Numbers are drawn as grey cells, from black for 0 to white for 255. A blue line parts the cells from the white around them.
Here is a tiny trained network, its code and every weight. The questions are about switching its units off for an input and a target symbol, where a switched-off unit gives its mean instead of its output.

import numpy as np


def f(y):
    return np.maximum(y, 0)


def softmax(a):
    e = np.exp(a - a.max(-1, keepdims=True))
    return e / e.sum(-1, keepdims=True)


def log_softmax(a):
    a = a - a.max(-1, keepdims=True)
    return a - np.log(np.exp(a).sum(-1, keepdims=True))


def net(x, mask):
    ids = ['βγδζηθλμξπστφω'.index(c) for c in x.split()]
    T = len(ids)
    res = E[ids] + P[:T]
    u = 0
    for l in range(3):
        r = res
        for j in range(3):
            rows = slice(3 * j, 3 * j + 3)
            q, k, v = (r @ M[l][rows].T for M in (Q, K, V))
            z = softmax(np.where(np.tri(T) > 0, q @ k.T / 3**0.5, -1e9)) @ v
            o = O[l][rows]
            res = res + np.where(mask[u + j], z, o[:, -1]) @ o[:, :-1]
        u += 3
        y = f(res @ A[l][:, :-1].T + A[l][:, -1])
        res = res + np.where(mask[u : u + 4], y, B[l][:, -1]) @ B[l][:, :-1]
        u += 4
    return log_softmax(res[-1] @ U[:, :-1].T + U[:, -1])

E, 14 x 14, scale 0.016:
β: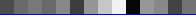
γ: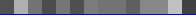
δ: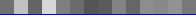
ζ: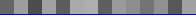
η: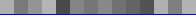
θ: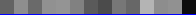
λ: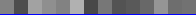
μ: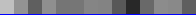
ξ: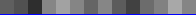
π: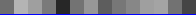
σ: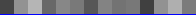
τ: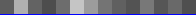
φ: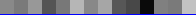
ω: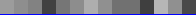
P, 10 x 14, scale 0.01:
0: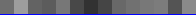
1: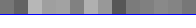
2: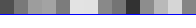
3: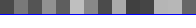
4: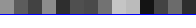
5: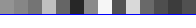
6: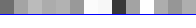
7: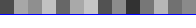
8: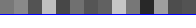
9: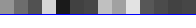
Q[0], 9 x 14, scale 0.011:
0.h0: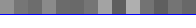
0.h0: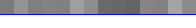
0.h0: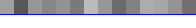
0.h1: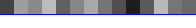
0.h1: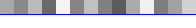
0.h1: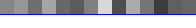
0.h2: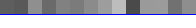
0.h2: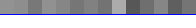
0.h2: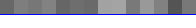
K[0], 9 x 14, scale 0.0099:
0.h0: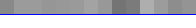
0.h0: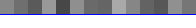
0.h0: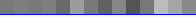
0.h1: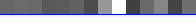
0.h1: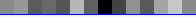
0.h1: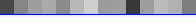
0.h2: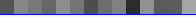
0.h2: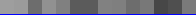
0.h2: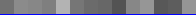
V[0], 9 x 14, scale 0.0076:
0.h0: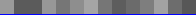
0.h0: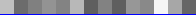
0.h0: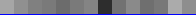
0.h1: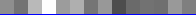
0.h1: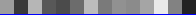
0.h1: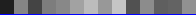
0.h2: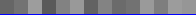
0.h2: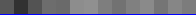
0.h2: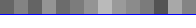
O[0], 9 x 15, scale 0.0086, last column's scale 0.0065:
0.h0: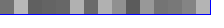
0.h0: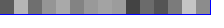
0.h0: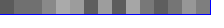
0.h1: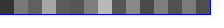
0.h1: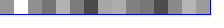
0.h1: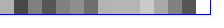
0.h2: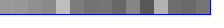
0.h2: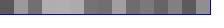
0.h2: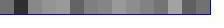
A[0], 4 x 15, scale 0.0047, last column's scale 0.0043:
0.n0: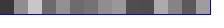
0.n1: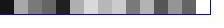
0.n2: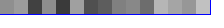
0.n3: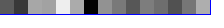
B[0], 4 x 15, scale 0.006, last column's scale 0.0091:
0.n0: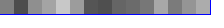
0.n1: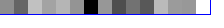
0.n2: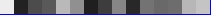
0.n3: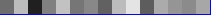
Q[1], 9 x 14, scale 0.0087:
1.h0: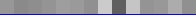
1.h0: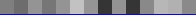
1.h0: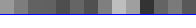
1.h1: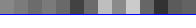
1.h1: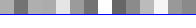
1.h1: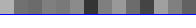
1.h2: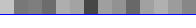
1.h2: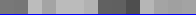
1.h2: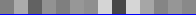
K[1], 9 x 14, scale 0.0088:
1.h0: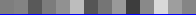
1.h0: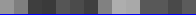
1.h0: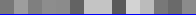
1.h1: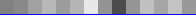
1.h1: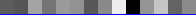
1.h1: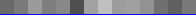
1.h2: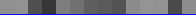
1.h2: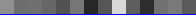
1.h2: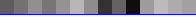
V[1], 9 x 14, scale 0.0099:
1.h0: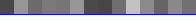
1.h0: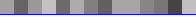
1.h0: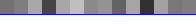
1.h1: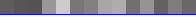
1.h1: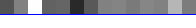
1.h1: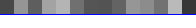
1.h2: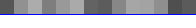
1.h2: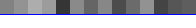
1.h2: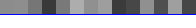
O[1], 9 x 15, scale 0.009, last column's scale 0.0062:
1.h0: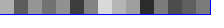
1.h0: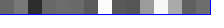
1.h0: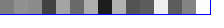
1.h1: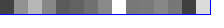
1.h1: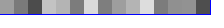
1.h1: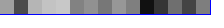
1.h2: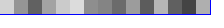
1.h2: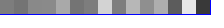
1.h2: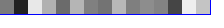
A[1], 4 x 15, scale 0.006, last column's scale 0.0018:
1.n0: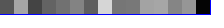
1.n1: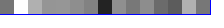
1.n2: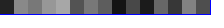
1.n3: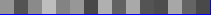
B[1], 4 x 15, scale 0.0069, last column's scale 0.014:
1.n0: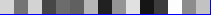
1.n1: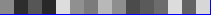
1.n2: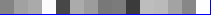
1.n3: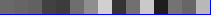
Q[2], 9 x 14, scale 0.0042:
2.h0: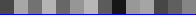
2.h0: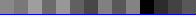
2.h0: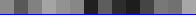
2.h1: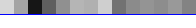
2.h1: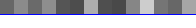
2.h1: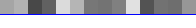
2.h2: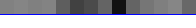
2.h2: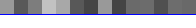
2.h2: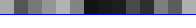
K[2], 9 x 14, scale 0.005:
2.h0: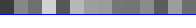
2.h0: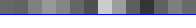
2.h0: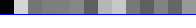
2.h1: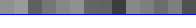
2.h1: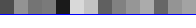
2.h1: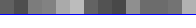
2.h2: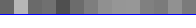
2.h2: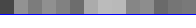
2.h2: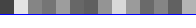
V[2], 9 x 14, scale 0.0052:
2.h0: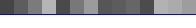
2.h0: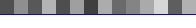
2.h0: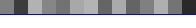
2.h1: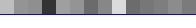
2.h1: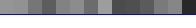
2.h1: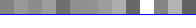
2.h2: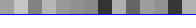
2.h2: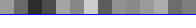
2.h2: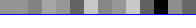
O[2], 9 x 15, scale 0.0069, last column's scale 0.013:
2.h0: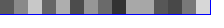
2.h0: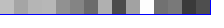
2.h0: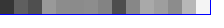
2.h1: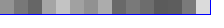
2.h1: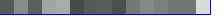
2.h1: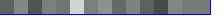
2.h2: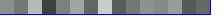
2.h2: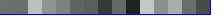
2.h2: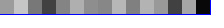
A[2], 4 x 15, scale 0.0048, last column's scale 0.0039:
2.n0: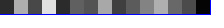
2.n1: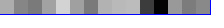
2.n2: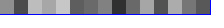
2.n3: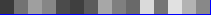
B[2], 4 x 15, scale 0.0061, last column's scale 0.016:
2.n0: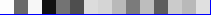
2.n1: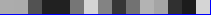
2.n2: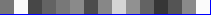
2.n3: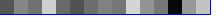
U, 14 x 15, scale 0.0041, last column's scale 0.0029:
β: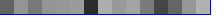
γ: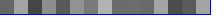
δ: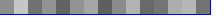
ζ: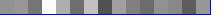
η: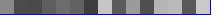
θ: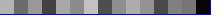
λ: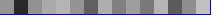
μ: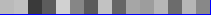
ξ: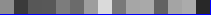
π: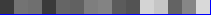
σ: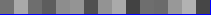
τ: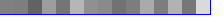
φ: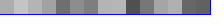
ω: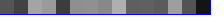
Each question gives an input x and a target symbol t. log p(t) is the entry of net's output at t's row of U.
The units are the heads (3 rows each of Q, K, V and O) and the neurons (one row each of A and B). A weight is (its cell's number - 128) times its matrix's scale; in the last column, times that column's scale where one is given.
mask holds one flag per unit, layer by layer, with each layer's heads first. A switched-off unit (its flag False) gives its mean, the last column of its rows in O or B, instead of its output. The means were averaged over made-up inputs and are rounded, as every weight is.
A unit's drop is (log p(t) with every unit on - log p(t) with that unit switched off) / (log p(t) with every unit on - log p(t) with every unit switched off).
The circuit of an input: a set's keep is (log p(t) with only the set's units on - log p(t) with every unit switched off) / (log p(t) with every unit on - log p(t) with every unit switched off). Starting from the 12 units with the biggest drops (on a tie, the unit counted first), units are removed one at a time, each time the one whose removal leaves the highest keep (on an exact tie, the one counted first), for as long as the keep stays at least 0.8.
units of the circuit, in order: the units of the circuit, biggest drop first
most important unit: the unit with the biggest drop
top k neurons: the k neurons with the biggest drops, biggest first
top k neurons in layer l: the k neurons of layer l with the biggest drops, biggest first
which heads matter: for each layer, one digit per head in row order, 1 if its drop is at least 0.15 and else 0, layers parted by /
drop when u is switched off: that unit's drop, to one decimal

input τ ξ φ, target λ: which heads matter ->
000 / 001 / 000
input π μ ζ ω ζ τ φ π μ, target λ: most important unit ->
1.h2
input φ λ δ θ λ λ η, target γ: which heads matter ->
000 / 110 / 001
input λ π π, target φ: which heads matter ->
010 / 000 / 000
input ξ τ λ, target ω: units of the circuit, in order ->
1.h1, 0.h1, 1.h2
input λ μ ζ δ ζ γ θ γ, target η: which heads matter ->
000 / 100 / 000
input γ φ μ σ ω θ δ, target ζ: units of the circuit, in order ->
1.h0, 1.h1
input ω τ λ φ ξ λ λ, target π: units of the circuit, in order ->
1.h0, 1.h1, 0.n2
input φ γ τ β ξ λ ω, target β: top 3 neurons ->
2.n2, 1.n2, 2.n3
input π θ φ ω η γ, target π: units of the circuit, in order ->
1.h0, 1.h1, 0.h1
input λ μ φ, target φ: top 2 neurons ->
1.n2, 2.n0
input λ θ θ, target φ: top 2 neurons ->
2.n0, 1.n2
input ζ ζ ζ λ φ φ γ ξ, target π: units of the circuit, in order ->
1.h0, 1.h1
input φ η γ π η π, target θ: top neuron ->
2.n1
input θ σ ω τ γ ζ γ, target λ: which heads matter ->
000 / 101 / 000
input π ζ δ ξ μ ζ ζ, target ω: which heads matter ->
000 / 011 / 000
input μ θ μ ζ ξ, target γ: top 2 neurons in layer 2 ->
2.n1, 2.n0
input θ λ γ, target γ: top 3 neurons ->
2.n1, 1.n3, 2.n0
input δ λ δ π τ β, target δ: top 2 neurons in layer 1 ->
1.n0, 1.n3
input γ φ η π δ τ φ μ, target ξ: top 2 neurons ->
2.n0, 1.n3
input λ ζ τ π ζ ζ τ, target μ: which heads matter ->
010 / 010 / 000
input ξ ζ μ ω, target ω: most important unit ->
0.h1
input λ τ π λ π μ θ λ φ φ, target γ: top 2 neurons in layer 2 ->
2.n1, 2.n0
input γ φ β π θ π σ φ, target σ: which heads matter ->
010 / 110 / 101
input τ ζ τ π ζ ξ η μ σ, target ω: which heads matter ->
010 / 010 / 000
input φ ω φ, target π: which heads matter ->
010 / 100 / 000
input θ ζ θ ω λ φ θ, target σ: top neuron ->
1.n1
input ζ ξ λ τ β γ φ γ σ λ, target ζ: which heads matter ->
010 / 110 / 001
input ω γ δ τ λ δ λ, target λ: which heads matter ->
000 / 101 / 000
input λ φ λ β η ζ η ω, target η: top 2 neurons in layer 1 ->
1.n2, 1.n0
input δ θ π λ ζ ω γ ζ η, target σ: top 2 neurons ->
1.n1, 0.n2
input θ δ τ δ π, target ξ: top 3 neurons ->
2.n0, 1.n3, 0.n1
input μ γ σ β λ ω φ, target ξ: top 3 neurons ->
0.n2, 1.n2, 1.n1
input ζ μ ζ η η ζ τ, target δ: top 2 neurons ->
1.n0, 0.n2
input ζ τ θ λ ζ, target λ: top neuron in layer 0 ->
0.n2
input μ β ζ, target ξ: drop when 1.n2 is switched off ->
0.1
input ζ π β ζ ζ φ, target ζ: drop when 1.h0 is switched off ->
0.5
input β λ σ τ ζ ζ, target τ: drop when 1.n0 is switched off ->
0.1
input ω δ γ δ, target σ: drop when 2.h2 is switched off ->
0.1
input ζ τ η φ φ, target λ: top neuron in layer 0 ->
0.n2
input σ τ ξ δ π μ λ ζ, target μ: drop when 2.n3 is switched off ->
0.0
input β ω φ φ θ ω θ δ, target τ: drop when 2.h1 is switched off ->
0.3
